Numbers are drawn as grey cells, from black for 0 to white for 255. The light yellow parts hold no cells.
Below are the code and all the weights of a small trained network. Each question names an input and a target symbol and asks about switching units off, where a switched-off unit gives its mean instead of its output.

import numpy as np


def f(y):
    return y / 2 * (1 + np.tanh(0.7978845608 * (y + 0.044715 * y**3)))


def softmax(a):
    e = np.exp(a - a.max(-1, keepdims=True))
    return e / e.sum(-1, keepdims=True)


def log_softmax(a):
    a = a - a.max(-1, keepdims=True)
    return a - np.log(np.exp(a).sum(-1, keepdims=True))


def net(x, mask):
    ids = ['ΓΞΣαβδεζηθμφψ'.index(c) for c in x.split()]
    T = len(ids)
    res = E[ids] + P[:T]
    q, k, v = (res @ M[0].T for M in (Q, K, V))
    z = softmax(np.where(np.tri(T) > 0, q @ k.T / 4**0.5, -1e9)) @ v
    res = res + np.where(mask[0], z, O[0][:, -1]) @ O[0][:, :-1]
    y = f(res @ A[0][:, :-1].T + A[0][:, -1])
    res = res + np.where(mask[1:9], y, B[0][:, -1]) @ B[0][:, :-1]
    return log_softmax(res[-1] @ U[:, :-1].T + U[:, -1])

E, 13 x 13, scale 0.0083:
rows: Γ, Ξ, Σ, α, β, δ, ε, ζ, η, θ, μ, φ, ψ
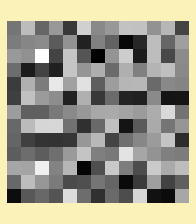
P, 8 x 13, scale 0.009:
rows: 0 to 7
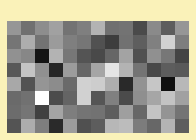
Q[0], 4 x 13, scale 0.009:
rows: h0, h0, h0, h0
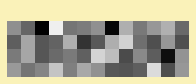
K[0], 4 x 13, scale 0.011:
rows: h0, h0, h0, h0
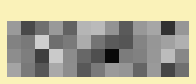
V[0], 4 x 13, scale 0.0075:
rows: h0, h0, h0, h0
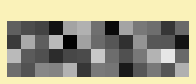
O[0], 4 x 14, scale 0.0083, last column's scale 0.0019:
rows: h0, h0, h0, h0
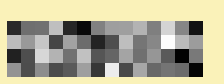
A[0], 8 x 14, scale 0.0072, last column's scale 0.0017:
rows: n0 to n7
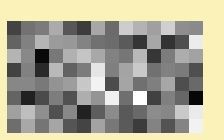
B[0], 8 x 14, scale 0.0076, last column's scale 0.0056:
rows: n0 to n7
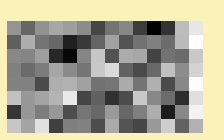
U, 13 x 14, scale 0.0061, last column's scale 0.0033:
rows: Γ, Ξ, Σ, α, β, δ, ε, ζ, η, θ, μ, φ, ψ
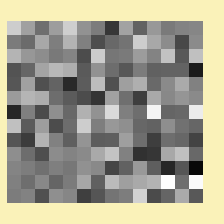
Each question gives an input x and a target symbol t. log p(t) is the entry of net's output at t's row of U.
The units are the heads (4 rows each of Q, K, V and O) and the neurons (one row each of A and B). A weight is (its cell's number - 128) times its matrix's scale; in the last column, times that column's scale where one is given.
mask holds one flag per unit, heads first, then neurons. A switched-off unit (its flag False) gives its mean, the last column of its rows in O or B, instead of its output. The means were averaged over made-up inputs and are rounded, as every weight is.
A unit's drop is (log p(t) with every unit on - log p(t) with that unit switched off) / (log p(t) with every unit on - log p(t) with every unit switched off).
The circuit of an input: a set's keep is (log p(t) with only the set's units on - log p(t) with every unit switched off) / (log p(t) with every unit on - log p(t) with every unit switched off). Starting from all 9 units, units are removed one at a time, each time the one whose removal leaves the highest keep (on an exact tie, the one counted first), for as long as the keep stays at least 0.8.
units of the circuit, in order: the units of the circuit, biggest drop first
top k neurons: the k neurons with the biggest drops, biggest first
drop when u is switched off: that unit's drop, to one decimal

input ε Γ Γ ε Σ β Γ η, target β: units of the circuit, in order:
(h0; n2)
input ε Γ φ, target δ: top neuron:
(n1)
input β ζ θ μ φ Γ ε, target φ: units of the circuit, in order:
(h0; n0)
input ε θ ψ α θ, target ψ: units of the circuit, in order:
(h0; n5)
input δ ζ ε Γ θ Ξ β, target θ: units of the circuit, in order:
(h0; n3; n0)
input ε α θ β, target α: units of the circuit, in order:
(h0; n5; n3)
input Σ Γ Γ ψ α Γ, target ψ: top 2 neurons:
(n5; n0)
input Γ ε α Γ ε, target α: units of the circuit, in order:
(h0; n5; n0)
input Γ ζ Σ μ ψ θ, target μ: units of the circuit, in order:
(h0; n5)
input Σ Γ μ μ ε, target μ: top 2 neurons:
(n5; n2)
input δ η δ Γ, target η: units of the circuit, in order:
(h0; n0)
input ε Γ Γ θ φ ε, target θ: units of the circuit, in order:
(h0; n0; n3)
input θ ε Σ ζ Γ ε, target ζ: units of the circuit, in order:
(h0; n2)
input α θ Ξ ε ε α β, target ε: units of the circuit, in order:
(h0; n0)
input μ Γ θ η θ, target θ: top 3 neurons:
(n3; n0; n5)
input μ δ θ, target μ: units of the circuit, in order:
(h0; n2)
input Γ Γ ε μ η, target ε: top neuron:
(n4)
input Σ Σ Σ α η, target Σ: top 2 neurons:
(n5; n3)
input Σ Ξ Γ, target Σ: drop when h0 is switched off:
0.9
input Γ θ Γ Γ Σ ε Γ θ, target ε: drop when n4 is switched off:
0.1
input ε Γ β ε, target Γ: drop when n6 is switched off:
0.0
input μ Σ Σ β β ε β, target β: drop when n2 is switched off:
0.6
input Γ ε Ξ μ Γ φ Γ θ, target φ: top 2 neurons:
(n0; n5)
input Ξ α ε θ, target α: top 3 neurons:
(n5; n3; n0)
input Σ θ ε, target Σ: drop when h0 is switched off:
0.9
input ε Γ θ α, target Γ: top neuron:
(n4)
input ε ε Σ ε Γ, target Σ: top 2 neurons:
(n5; n3)
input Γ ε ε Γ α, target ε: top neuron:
(n5)
